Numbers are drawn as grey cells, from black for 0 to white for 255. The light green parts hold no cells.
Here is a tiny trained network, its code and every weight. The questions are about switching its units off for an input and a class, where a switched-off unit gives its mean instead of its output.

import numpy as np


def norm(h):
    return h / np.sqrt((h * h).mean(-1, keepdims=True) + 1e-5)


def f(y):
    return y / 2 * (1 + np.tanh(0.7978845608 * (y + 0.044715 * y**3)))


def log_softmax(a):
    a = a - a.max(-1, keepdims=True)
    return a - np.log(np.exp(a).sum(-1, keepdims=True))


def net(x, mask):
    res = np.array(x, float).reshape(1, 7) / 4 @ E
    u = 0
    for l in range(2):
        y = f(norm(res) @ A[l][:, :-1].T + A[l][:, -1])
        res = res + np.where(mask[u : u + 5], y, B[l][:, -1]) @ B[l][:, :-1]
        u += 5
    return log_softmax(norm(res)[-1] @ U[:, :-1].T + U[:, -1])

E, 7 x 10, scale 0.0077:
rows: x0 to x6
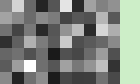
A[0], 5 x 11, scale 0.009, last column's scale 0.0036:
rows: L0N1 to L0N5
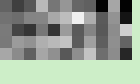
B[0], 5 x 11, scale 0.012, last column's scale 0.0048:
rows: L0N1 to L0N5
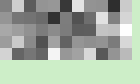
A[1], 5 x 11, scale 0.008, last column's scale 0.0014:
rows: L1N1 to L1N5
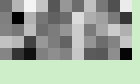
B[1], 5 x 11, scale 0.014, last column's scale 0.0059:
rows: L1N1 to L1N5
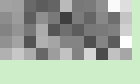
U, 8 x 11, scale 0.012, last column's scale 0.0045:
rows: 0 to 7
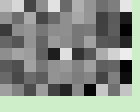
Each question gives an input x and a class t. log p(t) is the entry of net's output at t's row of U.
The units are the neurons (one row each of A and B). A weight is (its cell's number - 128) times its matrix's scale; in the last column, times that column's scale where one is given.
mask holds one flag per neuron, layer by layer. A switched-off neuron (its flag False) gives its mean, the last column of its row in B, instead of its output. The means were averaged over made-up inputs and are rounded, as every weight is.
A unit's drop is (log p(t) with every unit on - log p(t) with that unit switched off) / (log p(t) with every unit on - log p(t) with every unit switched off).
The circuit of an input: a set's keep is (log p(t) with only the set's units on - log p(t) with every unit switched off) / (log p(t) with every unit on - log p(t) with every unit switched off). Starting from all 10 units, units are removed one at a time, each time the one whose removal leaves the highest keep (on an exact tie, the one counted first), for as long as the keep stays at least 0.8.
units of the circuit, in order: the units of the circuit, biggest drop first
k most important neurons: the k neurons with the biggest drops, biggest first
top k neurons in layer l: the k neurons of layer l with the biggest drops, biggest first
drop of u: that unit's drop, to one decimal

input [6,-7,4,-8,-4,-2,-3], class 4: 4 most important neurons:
(L0N2, L0N1, L1N2, L1N3)
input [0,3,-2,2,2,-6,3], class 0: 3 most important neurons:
(L0N1, L0N2, L1N3)
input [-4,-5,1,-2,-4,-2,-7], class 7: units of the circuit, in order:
(L0N2)
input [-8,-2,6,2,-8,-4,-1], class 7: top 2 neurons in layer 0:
(L0N2, L0N5)
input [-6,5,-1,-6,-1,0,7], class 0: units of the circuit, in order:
(L1N5, L0N2, L0N3)
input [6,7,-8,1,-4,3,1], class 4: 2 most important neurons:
(L1N1, L0N1)
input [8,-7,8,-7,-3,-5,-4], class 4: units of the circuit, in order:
(L0N2, L0N1)
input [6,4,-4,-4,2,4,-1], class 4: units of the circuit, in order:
(L1N1, L0N1)
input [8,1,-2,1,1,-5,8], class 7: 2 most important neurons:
(L0N1, L1N1)
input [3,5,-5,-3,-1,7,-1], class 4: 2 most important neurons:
(L1N1, L0N1)
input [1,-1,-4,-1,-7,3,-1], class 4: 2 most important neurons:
(L0N2, L0N1)
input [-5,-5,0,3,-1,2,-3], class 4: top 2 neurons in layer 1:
(L1N4, L1N1)
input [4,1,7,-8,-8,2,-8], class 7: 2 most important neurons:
(L0N2, L1N5)
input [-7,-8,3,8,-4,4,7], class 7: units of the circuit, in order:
(L1N2)
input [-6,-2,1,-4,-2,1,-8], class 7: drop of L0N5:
-0.1
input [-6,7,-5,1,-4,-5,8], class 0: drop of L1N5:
0.2
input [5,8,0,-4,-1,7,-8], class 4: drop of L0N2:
-0.1
